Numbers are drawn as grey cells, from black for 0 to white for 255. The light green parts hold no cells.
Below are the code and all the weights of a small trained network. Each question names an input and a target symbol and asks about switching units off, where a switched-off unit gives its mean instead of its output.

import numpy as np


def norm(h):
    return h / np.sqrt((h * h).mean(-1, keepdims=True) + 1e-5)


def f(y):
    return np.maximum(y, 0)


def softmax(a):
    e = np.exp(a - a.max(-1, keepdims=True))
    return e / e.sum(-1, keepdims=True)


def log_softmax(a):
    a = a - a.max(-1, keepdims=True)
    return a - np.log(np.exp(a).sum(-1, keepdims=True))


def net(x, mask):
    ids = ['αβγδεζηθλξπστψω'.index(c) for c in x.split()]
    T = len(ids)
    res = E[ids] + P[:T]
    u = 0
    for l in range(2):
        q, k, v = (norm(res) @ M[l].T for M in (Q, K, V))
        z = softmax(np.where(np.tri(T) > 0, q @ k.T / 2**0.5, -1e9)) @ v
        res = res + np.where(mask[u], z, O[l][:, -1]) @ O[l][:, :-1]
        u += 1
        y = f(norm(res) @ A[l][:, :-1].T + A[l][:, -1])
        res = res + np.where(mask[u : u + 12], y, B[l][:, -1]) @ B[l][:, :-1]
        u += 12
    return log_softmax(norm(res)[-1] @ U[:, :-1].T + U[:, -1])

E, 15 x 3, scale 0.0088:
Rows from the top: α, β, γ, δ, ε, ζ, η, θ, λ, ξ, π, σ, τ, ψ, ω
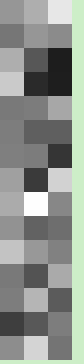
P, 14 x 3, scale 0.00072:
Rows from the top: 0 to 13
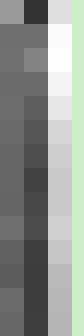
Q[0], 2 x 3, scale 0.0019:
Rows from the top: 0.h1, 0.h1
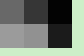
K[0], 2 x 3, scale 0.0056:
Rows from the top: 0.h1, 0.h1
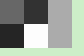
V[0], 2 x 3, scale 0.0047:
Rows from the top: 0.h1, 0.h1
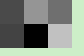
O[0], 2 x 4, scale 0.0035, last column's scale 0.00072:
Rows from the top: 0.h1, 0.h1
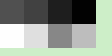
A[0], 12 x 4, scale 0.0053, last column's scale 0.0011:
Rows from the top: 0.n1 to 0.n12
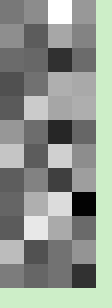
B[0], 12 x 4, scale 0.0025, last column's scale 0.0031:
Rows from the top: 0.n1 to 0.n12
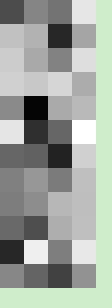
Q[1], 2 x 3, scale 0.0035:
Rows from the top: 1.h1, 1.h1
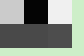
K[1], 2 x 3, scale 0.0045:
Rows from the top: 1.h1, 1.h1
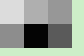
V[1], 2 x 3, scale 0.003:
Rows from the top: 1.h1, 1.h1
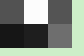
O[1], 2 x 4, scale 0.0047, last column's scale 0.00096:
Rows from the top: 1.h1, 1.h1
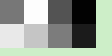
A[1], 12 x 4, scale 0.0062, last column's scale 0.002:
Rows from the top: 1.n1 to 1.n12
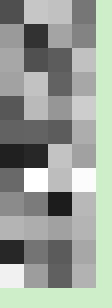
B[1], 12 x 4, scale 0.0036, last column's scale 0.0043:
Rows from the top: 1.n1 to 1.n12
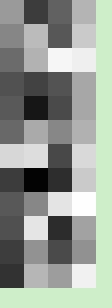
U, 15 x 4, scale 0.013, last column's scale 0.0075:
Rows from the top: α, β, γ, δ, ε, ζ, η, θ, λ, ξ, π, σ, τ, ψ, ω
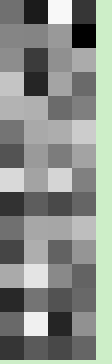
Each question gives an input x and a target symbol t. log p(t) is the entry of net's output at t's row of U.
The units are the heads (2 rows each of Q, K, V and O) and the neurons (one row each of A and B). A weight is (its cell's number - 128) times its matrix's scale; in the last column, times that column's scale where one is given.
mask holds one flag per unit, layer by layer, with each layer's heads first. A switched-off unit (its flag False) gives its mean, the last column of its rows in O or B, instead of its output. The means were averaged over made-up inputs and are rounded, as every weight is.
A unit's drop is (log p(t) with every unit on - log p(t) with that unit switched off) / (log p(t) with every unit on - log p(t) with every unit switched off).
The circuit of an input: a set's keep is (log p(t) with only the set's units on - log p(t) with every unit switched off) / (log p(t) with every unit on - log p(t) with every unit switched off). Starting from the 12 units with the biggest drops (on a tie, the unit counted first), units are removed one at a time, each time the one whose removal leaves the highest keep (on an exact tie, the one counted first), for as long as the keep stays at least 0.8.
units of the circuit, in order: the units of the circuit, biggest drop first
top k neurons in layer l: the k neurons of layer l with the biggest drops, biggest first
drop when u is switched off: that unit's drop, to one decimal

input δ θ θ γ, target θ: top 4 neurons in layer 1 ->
[1.n8, 1.n3, 1.n9, 1.n7]
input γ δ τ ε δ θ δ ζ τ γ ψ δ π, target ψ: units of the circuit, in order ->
[1.n10]
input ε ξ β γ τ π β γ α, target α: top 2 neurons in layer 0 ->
[0.n5, 0.n11]
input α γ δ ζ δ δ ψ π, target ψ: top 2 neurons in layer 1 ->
[1.n10, 1.n9]
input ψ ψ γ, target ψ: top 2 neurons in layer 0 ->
[0.n5, 0.n6]
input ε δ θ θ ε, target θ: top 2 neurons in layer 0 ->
[0.n11, 0.n5]
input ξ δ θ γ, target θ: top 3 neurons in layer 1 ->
[1.n8, 1.n3, 1.n9]
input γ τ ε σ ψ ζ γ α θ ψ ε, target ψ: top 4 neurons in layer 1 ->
[1.n7, 1.n9, 1.n3, 1.n10]
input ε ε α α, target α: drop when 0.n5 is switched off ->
0.2
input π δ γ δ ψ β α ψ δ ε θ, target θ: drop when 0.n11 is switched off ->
0.0
